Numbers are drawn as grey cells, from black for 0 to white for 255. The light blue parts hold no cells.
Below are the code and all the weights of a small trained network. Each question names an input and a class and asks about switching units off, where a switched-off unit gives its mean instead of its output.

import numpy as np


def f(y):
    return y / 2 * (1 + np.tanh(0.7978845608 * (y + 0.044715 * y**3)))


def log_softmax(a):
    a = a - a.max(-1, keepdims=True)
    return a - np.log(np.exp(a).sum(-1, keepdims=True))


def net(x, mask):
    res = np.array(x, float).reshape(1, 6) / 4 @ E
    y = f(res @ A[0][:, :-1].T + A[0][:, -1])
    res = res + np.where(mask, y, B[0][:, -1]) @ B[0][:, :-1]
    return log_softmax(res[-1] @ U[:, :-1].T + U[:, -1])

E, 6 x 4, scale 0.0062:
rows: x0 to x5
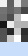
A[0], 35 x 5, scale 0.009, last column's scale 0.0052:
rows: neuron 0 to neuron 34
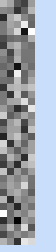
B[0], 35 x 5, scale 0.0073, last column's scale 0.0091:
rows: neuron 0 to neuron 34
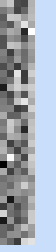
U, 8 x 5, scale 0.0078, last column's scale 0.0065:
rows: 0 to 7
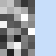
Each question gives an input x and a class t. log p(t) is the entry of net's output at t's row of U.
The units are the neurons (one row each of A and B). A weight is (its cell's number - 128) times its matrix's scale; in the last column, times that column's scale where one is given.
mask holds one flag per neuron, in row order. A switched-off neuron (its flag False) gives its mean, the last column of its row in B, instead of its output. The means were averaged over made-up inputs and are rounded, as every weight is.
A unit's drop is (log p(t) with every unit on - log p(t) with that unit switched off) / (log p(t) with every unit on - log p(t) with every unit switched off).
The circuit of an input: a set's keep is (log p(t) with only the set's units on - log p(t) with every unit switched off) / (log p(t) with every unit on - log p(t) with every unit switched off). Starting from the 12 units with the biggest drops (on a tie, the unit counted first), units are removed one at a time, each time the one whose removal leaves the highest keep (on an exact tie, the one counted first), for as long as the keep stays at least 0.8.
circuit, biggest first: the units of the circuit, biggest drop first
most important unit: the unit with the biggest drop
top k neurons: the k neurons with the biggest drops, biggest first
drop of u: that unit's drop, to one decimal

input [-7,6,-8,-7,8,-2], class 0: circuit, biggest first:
[neuron 22; neuron 0]
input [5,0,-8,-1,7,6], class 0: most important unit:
neuron 22
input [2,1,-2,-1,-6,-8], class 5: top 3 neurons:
[neuron 31; neuron 23; neuron 9]
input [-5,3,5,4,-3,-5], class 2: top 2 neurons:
[neuron 3; neuron 14]
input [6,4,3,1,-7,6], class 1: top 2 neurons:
[neuron 23; neuron 31]
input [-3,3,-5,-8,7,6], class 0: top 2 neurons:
[neuron 22; neuron 18]
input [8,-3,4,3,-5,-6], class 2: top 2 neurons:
[neuron 3; neuron 14]
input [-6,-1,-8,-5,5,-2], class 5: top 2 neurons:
[neuron 31; neuron 9]
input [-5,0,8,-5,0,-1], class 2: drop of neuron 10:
-0.1
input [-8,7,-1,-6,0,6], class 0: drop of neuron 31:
-0.1
